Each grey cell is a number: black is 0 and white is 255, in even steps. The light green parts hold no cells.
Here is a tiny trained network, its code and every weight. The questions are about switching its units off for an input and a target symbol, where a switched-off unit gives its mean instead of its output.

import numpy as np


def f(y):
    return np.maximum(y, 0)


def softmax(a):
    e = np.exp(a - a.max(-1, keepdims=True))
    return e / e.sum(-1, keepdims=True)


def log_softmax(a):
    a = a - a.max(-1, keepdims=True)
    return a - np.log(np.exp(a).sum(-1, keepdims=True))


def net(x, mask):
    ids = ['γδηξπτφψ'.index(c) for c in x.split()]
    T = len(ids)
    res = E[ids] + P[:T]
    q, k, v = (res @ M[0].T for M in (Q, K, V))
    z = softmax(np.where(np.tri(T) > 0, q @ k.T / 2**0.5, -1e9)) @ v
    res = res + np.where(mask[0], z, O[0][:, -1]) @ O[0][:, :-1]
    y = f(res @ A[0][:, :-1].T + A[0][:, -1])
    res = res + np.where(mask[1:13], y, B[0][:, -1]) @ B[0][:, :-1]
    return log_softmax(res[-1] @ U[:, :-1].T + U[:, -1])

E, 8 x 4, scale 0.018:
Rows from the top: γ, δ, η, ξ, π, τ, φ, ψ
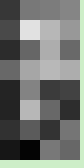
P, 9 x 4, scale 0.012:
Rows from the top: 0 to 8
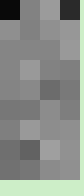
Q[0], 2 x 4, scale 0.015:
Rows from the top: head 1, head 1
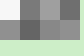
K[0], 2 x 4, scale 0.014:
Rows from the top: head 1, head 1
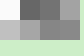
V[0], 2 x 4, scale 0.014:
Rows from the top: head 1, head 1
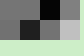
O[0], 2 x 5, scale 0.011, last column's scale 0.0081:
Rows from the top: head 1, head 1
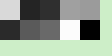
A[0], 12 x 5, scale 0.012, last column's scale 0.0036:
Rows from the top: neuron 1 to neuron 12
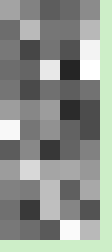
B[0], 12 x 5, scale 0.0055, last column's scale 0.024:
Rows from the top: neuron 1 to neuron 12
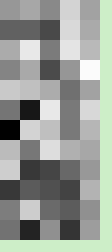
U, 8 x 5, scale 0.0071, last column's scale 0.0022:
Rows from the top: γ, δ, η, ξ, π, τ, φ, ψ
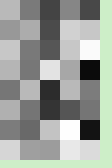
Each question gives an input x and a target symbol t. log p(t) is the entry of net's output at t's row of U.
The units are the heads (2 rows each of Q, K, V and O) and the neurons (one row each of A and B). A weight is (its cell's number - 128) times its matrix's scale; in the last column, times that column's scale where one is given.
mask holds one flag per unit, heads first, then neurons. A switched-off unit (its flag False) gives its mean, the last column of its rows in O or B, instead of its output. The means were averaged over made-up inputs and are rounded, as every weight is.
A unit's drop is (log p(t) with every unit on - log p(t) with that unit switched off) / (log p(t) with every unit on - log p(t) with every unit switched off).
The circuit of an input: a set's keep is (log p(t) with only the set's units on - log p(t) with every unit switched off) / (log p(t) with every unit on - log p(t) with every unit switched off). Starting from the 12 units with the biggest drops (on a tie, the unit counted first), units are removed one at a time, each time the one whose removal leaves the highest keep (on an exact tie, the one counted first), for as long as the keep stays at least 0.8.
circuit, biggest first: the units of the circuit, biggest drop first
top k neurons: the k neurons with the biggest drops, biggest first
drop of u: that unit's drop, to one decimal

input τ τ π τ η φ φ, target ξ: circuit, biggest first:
head 1; neuron 6; neuron 7
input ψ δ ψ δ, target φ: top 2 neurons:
neuron 4; neuron 12
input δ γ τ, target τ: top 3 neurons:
neuron 10; neuron 9; neuron 4
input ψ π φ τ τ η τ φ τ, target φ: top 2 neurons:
neuron 4; neuron 8
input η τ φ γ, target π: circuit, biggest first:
head 1; neuron 6
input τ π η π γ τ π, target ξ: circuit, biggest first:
head 1; neuron 6; neuron 7
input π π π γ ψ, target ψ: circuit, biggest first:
head 1; neuron 3; neuron 5; neuron 10
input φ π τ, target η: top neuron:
neuron 7
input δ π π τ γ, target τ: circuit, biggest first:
head 1; neuron 10; neuron 9
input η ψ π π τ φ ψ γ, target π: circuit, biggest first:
head 1; neuron 6; neuron 8
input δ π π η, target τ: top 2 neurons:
neuron 10; neuron 4
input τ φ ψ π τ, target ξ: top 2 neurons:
neuron 6; neuron 7
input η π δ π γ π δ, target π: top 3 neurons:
neuron 6; neuron 8; neuron 2
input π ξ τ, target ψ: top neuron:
neuron 10
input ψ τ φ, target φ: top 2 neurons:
neuron 4; neuron 8
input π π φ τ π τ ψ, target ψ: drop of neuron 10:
0.2
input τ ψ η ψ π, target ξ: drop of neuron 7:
0.1
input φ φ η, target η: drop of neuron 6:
0.2
